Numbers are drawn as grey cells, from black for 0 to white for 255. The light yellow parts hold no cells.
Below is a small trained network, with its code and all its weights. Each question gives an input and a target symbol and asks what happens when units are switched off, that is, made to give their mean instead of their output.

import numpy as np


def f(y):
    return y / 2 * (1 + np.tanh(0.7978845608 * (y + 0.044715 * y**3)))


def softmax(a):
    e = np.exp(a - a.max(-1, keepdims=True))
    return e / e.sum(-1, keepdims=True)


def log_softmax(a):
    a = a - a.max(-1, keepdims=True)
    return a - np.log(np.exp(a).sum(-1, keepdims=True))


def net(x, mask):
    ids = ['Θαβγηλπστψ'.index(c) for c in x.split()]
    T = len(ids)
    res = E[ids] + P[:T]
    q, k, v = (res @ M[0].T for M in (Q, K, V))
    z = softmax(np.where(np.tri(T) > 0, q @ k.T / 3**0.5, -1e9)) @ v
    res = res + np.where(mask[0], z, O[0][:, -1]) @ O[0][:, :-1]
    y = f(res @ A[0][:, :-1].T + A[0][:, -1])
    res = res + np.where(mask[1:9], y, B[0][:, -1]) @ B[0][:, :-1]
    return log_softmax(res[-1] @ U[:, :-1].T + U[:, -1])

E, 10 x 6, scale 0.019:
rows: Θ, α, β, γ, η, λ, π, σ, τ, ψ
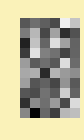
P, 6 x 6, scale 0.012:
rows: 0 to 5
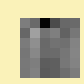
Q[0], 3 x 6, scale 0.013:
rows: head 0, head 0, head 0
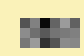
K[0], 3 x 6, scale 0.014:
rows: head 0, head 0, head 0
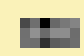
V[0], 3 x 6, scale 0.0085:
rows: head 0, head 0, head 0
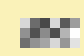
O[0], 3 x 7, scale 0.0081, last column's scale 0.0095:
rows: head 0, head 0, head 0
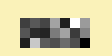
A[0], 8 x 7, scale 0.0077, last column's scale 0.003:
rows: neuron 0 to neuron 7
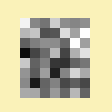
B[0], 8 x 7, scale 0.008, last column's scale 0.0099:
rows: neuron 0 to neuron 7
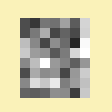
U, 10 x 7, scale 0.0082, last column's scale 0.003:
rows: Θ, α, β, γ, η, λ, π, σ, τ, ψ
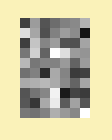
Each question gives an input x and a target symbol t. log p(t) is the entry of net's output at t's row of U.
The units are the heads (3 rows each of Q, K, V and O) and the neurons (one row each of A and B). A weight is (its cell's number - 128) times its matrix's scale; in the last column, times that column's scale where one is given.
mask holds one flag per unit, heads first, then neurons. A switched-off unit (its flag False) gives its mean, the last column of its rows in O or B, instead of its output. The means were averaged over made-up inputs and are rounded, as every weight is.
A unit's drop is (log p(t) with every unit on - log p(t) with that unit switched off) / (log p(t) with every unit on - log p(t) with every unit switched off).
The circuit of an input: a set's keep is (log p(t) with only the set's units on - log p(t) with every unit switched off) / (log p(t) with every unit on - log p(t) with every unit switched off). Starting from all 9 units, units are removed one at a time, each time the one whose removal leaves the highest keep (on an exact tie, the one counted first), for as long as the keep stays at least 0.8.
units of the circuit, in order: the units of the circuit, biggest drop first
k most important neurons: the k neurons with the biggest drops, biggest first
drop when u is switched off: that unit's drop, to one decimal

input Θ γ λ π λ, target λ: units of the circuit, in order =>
head 0
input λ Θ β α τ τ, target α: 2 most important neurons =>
neuron 3; neuron 2
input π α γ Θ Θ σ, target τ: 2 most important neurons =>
neuron 2; neuron 3
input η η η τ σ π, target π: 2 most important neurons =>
neuron 4; neuron 6
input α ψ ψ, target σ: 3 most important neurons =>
neuron 5; neuron 2; neuron 7
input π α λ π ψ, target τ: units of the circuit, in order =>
head 0; neuron 5
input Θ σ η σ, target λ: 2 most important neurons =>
neuron 3; neuron 4
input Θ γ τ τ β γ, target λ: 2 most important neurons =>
neuron 3; neuron 5
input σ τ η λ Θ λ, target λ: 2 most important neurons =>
neuron 3; neuron 0
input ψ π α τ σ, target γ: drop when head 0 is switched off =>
0.7
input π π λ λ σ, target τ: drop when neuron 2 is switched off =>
0.3
